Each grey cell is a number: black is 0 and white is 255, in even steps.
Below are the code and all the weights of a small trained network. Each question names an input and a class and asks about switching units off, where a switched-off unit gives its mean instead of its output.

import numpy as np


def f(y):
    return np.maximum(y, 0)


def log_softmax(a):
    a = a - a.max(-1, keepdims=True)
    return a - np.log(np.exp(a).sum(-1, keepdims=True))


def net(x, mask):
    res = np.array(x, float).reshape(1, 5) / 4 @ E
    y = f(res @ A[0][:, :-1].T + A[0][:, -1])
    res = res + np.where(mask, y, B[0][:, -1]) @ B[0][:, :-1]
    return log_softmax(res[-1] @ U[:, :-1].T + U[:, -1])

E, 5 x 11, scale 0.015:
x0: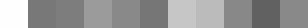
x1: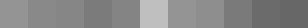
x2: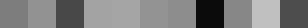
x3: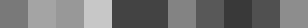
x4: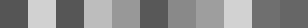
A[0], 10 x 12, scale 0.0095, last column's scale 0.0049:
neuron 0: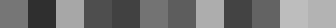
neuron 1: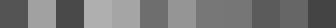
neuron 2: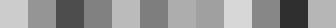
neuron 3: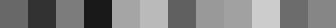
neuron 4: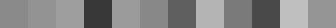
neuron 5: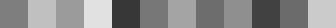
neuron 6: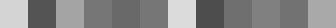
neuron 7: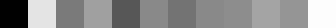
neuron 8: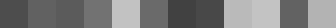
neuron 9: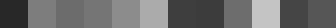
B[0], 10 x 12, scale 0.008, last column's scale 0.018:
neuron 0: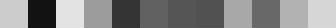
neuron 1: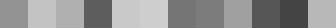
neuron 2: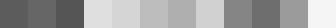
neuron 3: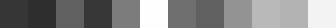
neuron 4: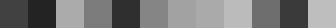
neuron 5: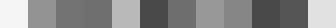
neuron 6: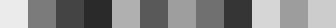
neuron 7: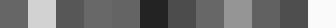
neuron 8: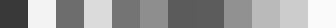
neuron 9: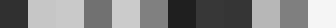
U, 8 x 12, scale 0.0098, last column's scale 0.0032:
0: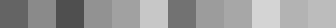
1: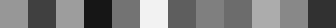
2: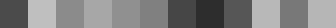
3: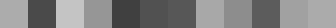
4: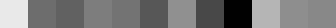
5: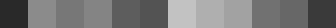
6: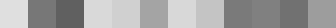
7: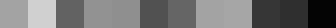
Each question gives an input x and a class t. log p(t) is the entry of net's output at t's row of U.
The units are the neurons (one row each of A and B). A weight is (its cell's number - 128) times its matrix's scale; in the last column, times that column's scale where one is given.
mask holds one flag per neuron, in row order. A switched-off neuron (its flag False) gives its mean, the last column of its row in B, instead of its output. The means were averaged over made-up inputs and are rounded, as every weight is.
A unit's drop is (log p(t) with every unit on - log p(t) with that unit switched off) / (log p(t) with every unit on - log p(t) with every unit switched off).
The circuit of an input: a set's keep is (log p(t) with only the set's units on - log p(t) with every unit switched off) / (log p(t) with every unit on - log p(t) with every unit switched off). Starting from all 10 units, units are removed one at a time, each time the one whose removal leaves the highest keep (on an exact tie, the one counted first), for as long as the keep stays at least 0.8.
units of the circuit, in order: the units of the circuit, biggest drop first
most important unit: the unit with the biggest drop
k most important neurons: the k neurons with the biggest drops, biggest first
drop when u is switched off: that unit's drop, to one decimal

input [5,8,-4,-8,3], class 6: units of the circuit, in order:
(neuron 2)
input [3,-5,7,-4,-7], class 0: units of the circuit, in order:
(neuron 8; neuron 3)
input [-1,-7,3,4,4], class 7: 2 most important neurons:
(neuron 5; neuron 3)
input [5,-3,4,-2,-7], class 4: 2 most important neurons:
(neuron 6; neuron 4)
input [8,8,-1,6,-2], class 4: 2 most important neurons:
(neuron 6; neuron 1)
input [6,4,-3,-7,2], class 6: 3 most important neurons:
(neuron 2; neuron 8; neuron 9)
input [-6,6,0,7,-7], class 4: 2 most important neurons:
(neuron 8; neuron 0)
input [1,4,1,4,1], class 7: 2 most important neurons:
(neuron 2; neuron 3)
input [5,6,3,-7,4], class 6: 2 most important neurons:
(neuron 2; neuron 9)
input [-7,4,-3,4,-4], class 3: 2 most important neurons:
(neuron 0; neuron 8)
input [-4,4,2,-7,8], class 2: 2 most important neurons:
(neuron 9; neuron 7)
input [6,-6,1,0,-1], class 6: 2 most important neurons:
(neuron 9; neuron 7)
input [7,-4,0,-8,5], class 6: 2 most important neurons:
(neuron 2; neuron 9)
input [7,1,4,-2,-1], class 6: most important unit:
neuron 2
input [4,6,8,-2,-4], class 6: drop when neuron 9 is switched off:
0.2
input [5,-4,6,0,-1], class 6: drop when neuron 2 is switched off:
0.1
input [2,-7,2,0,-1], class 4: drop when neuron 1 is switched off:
0.1
